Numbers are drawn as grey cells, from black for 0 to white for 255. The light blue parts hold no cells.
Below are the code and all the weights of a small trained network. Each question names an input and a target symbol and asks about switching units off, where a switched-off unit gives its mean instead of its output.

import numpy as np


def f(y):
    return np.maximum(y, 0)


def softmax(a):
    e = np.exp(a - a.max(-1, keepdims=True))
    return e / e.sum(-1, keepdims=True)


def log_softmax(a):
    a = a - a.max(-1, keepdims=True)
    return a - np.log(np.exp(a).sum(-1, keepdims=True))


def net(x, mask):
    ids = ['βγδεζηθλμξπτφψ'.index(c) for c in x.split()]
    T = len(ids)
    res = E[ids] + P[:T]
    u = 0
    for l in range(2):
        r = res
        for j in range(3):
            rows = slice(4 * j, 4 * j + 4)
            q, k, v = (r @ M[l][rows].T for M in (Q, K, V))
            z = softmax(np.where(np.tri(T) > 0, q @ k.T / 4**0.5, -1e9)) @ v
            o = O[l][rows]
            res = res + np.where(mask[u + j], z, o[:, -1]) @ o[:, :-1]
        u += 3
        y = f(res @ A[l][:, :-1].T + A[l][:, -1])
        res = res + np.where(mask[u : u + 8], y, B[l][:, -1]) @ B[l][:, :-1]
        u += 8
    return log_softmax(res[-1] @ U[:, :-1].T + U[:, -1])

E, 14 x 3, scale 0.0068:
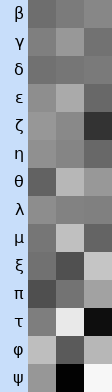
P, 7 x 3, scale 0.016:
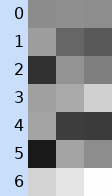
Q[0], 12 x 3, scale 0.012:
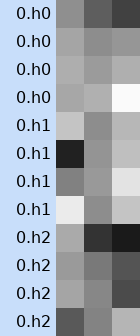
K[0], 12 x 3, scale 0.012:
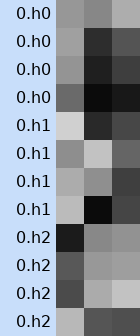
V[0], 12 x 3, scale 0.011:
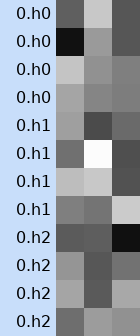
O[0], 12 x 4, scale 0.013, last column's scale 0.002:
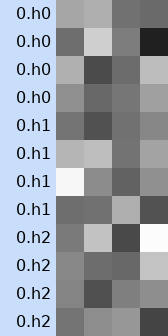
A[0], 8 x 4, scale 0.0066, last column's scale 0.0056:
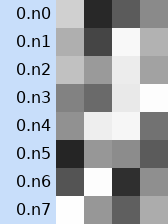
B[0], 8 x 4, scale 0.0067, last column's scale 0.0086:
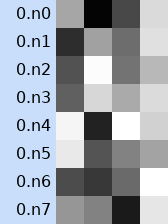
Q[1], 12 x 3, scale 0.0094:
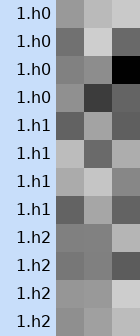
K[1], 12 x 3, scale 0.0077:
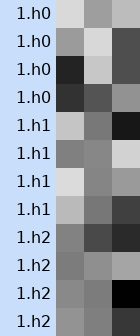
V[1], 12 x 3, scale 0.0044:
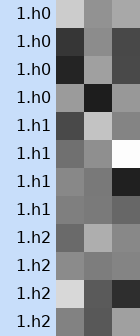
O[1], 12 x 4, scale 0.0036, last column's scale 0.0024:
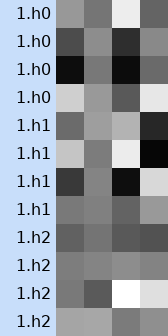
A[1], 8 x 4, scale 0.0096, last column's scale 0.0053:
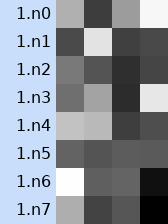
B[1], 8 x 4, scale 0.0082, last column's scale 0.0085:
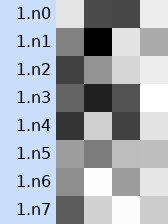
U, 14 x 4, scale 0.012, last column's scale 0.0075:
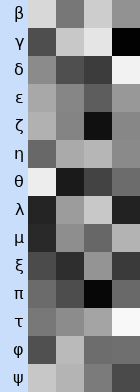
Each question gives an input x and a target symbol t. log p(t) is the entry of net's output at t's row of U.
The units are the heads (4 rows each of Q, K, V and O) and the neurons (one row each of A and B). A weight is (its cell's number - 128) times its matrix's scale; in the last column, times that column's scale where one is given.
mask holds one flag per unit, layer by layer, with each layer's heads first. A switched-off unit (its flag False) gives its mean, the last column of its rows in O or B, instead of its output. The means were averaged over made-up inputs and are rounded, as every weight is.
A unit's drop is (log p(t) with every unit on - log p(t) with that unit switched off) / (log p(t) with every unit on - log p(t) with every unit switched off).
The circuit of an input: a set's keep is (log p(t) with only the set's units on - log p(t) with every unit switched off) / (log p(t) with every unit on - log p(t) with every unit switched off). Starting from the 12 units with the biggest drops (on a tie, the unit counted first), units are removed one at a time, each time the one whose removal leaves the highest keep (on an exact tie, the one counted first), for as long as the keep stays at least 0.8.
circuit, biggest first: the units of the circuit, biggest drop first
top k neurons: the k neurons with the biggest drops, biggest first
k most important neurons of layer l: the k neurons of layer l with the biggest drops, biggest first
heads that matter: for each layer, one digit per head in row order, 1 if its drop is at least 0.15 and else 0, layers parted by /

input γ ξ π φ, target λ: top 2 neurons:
0.n1, 0.n4
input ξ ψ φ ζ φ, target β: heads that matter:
100 / 010
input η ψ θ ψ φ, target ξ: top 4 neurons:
0.n1, 0.n4, 1.n2, 1.n7
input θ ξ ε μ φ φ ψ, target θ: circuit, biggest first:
0.h0, 1.n0
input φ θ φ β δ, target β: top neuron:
1.n7
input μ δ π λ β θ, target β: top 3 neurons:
0.n4, 0.n5, 0.n1
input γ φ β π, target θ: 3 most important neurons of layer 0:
0.n0, 0.n7, 0.n6
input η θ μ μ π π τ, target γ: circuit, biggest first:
0.n2, 1.n0
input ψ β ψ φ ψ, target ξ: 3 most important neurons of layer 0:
0.n1, 0.n4, 0.n3
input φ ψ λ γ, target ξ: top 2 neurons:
0.n1, 0.n4
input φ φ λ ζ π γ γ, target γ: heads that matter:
010 / 000
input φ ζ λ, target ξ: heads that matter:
001 / 010
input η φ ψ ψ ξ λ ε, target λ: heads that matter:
010 / 000
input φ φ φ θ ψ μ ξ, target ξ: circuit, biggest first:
0.h1
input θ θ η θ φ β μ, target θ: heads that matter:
111 / 000
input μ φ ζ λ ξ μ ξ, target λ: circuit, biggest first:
0.h1, 0.n1
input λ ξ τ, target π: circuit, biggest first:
0.n6, 0.h1, 1.n3
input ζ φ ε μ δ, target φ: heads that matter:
111 / 000
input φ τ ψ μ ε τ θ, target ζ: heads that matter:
111 / 000
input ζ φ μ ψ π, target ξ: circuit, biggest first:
0.h1, 0.h0
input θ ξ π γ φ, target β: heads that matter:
110 / 010
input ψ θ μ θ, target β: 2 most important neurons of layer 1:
1.n4, 1.n2
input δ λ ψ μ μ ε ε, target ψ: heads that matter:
010 / 100
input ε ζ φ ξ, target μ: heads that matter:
111 / 010
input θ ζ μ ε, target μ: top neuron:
0.n7
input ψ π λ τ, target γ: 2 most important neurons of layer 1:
1.n0, 1.n3
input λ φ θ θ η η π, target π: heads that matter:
111 / 000
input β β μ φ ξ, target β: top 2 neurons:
1.n7, 0.n0
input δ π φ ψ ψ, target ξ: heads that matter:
010 / 000
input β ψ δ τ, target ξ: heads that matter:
110 / 000
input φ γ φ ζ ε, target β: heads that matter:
100 / 000
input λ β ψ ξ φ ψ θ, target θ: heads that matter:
111 / 000
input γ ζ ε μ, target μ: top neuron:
0.n7
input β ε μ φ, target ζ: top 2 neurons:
0.n7, 0.n2
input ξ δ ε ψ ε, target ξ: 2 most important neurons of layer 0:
0.n4, 0.n1
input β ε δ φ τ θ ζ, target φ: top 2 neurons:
0.n7, 1.n4
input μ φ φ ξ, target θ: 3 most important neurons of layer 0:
0.n0, 0.n7, 0.n6
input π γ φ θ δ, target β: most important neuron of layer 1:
1.n7
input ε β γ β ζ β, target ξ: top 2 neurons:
0.n6, 1.n1
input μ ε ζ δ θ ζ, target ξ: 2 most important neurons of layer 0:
0.n6, 0.n0
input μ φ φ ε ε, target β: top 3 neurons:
1.n7, 1.n0, 0.n0
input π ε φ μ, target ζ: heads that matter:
010 / 000
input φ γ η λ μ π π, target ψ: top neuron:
0.n4
